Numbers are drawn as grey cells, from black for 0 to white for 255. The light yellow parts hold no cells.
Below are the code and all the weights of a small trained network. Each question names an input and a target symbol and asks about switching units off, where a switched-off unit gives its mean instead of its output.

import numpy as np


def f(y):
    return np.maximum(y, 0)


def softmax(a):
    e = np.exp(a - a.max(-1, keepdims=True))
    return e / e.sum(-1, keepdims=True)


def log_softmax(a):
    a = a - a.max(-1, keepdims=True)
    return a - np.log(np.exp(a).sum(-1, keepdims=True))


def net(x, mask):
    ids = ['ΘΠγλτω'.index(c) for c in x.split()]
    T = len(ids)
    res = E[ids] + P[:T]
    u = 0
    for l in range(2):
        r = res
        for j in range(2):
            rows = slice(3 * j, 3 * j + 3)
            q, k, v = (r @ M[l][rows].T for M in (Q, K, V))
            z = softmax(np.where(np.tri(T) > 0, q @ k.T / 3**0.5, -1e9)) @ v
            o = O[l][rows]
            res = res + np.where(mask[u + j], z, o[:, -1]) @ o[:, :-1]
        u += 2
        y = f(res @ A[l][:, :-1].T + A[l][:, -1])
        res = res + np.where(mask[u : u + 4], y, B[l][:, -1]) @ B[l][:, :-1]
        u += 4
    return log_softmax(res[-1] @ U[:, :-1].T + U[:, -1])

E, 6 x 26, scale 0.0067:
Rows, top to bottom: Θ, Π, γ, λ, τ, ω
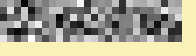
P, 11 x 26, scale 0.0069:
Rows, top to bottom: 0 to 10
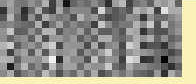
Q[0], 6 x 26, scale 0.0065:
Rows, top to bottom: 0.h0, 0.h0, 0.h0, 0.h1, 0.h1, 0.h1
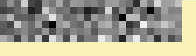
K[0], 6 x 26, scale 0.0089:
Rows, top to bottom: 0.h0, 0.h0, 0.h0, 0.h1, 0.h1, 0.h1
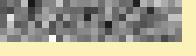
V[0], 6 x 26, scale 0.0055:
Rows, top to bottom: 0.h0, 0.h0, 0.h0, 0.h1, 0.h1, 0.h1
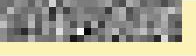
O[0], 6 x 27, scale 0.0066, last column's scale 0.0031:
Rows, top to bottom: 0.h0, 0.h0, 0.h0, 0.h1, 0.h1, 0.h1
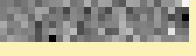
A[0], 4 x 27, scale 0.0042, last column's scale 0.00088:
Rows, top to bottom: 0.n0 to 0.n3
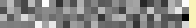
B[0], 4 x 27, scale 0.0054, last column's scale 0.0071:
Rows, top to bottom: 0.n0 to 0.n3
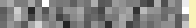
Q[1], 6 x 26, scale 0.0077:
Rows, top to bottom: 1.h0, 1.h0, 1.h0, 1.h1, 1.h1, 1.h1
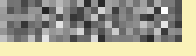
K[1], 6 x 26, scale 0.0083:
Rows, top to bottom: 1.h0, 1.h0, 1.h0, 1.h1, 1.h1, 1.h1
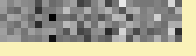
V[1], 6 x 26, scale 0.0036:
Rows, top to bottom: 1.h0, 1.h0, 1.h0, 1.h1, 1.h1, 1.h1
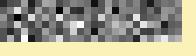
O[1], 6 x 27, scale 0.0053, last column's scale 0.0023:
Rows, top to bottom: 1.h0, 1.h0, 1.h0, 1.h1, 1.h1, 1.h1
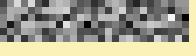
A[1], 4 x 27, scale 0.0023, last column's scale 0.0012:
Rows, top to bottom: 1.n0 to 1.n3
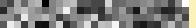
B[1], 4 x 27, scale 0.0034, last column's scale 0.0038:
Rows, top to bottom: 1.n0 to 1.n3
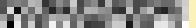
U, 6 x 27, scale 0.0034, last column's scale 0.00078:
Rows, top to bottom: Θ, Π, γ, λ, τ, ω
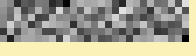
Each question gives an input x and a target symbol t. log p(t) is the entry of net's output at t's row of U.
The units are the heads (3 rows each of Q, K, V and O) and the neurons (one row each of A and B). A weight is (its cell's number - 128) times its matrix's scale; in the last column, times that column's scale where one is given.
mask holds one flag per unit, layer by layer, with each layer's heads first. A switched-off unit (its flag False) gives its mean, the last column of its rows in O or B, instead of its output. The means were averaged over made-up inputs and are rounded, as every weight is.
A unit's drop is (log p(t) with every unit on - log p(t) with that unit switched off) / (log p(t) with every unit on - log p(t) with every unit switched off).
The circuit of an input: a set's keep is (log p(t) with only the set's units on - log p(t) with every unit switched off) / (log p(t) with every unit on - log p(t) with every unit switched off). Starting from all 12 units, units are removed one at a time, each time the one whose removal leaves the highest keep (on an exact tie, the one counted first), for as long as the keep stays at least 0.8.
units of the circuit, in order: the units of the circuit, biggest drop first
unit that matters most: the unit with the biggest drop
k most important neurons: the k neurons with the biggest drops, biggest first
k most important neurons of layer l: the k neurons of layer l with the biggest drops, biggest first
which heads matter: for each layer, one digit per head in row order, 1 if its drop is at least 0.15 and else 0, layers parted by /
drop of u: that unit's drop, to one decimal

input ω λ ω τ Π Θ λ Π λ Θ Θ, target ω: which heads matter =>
10 / 11
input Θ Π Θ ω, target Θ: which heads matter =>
00 / 10
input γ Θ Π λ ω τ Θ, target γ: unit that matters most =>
0.h0
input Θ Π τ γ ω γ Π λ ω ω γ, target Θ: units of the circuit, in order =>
0.h0; 1.h0; 0.n1
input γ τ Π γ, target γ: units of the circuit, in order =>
1.h0; 0.h1; 1.n3
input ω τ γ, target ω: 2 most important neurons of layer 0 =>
0.n2; 0.n0
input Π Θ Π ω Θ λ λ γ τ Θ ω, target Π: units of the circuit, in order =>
1.h1; 0.h0
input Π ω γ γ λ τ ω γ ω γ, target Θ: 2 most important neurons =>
0.n0; 0.n3
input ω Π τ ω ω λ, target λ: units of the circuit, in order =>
0.h0; 1.h0; 1.h1; 0.n0
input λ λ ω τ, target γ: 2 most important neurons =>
0.n1; 1.n3
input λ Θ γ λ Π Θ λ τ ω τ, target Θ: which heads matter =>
01 / 10
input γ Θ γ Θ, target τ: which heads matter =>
01 / 11
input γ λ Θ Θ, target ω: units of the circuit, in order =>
1.h1; 0.n1; 0.h1
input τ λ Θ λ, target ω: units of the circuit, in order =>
1.h1; 0.n1
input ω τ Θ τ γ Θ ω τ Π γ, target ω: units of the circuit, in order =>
0.h1; 1.h1; 0.n1
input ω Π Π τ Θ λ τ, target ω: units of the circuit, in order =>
0.n2; 1.h1; 0.h0
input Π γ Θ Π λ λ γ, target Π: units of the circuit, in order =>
0.h0; 1.h1
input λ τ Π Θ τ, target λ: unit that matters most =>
1.h0
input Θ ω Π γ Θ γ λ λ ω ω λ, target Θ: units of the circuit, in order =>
0.h0; 1.h0; 0.n1
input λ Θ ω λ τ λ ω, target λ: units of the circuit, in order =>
1.h0; 1.h1
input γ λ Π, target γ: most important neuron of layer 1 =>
1.n3
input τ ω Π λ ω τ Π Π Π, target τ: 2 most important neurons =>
0.n2; 1.n1
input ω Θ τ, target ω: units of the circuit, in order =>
0.h0; 0.n2; 1.h1
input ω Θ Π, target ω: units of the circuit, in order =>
0.n2; 0.h0; 1.h1
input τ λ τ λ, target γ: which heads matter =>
01 / 10
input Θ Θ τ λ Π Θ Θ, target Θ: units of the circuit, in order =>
1.h0; 0.h0; 0.n1
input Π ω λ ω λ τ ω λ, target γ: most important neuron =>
1.n3
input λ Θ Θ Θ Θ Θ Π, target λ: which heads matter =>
00 / 11
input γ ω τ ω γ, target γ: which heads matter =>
11 / 10
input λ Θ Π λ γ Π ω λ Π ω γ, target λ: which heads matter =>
00 / 11
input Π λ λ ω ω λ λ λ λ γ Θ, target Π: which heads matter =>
00 / 01
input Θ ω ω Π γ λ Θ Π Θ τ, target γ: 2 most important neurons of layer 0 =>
0.n0; 0.n1
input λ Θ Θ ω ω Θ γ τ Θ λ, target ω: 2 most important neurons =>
0.n1; 0.n3
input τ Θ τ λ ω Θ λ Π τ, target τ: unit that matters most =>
0.h0
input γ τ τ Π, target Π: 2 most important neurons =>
0.n0; 0.n3
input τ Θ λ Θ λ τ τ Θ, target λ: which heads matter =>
01 / 11
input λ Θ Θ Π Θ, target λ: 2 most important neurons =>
0.n0; 0.n2
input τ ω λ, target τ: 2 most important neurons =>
0.n2; 1.n1
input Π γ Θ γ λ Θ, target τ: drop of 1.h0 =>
0.2
